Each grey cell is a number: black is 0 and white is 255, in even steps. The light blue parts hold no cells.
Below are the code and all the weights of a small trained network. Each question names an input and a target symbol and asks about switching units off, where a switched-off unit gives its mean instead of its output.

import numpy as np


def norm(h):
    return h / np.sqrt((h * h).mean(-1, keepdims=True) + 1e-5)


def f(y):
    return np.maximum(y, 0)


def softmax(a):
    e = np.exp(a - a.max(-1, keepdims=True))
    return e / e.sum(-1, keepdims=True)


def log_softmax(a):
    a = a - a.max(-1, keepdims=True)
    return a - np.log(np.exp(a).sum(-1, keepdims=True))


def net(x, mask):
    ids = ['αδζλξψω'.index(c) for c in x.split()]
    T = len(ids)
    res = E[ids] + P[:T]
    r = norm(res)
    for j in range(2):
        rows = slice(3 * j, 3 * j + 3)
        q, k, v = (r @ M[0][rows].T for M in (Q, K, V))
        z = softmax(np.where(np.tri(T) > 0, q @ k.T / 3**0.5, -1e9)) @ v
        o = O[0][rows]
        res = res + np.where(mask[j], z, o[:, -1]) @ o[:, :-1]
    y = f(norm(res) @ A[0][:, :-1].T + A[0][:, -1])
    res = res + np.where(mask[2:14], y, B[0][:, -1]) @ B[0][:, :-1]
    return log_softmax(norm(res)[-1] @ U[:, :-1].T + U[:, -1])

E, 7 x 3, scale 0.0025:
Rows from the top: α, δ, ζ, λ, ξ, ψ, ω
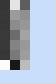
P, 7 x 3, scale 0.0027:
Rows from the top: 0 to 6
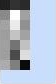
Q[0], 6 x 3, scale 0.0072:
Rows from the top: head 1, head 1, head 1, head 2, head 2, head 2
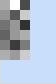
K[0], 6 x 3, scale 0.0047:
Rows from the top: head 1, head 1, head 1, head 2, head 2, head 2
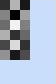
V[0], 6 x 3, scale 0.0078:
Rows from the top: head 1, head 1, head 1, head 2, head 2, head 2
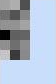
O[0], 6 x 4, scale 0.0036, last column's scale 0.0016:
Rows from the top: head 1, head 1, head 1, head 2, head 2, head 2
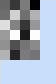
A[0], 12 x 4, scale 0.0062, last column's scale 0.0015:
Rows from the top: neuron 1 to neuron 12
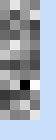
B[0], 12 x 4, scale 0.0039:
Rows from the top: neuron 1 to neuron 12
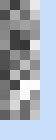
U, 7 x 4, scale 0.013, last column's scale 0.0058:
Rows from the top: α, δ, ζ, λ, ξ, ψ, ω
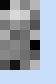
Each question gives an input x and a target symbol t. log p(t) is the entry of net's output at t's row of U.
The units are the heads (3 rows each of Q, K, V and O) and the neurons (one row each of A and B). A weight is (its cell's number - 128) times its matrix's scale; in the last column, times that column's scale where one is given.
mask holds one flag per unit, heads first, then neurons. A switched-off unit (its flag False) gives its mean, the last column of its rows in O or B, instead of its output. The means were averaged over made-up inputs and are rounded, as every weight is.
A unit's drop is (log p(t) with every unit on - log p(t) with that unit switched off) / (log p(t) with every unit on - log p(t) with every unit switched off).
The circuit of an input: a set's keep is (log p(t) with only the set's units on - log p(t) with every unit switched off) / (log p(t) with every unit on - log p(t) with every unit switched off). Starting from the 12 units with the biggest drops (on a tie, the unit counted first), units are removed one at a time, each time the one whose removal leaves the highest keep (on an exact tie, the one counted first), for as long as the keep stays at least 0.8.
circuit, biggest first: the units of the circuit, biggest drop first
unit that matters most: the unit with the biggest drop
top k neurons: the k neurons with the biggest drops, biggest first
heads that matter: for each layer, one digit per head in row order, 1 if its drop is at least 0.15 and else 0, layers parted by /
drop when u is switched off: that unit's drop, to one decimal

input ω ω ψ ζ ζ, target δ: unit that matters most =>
head 2
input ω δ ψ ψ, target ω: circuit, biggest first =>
[neuron 5; neuron 1]
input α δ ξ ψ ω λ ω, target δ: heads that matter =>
11
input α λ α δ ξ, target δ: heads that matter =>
01
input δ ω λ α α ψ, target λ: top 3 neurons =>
[neuron 5; neuron 1; neuron 2]
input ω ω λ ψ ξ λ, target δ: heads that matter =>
11
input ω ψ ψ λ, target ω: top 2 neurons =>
[neuron 5; neuron 1]
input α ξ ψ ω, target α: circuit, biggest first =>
[neuron 8; neuron 6; head 2]
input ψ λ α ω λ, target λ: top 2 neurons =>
[neuron 5; neuron 9]
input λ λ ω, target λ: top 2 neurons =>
[neuron 5; neuron 1]
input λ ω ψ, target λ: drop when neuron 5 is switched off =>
0.8
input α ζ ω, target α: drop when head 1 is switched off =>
0.3
